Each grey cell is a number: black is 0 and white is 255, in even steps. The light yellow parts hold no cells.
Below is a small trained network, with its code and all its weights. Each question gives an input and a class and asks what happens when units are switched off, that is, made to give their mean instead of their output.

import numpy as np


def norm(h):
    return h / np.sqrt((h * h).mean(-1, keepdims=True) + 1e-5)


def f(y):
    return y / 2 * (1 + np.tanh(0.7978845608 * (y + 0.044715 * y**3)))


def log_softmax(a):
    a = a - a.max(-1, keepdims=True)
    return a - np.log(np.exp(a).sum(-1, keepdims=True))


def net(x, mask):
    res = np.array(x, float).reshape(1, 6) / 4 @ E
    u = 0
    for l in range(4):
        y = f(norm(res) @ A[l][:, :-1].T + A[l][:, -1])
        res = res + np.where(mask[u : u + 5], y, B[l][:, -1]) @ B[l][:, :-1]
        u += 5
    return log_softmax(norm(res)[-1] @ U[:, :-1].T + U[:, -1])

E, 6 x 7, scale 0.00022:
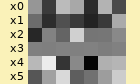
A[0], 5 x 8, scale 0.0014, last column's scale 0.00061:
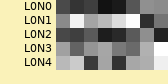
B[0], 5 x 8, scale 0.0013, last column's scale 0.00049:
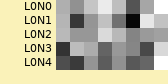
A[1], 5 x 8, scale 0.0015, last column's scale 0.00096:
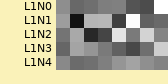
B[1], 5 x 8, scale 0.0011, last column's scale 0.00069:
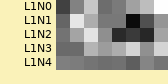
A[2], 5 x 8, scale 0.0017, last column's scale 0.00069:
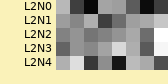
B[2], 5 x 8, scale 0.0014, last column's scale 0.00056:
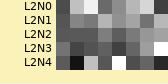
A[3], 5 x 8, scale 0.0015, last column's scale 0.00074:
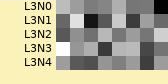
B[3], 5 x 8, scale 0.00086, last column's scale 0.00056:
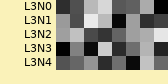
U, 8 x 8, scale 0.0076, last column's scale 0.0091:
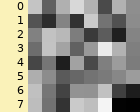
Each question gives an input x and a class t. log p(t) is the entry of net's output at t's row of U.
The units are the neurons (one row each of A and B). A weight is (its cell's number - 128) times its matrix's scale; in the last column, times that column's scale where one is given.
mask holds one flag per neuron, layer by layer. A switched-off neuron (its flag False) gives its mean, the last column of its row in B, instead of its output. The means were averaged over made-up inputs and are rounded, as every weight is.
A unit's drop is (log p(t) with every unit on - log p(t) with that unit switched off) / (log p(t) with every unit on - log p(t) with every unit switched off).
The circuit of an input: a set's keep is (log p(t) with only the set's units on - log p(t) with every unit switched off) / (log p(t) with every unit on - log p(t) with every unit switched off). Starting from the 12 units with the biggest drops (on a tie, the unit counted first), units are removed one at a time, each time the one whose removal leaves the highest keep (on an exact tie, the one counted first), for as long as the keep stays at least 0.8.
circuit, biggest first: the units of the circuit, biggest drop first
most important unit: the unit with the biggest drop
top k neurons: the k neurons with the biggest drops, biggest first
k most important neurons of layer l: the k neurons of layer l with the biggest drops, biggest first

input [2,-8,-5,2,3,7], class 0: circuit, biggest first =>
(L0N1)
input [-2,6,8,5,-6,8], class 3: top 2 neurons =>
(L0N1, L2N4)
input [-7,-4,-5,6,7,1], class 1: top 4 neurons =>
(L2N4, L1N1, L0N0, L0N2)
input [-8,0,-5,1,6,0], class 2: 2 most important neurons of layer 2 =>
(L2N3, L2N1)
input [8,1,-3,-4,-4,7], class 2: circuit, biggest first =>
(L1N1, L2N4)
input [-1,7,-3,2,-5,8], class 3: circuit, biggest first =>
(L0N1, L0N4)
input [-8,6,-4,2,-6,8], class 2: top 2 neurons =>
(L1N2, L0N1)
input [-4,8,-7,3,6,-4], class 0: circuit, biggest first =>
(L0N0, L0N2, L2N4)
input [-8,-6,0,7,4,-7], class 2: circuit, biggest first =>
(L1N2, L3N1)
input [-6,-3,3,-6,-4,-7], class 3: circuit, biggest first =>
(L2N0, L0N0, L2N4)
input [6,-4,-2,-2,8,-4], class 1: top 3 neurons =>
(L2N4, L1N2, L0N0)
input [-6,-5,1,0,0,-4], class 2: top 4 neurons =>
(L1N2, L0N0, L0N2, L3N1)
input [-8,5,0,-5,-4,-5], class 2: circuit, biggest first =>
(L1N2, L3N1, L2N4)
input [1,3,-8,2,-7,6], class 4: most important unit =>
L3N3
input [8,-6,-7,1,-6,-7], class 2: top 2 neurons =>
(L1N1, L0N0)
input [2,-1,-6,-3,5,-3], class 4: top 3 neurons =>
(L3N3, L0N4, L2N3)
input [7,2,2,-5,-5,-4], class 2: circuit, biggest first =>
(L1N1, L2N4)
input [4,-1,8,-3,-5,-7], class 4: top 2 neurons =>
(L2N4, L2N3)
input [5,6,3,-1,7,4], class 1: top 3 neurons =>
(L2N4, L0N1, L1N2)
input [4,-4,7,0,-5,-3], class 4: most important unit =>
L2N4
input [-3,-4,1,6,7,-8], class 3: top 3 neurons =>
(L2N0, L0N4, L1N1)
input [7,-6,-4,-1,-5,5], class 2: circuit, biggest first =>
(L1N1, L0N0)
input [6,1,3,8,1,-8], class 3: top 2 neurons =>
(L2N0, L1N2)
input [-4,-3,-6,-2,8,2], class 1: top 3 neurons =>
(L2N4, L1N1, L0N0)
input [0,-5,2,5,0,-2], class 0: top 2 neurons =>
(L0N1, L2N3)
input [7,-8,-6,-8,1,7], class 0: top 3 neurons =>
(L0N1, L1N2, L2N0)
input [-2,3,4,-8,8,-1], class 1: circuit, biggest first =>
(L2N4)
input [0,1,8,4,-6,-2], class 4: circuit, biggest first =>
(L2N4, L2N3)
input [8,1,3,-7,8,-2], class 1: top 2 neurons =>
(L2N4, L1N2)
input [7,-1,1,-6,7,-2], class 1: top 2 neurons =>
(L2N4, L1N2)
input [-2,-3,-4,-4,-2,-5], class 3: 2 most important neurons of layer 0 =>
(L0N0, L0N2)
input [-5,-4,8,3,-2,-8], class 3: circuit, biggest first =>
(L2N0, L0N0)
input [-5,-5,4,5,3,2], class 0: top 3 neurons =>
(L0N1, L1N1, L3N3)
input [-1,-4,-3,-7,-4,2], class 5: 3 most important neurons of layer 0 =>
(L0N0, L0N2, L0N4)
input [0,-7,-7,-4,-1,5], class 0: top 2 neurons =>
(L0N1, L2N0)
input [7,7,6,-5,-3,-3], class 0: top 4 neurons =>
(L0N0, L0N2, L1N2, L3N3)
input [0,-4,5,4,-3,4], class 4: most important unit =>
L0N0
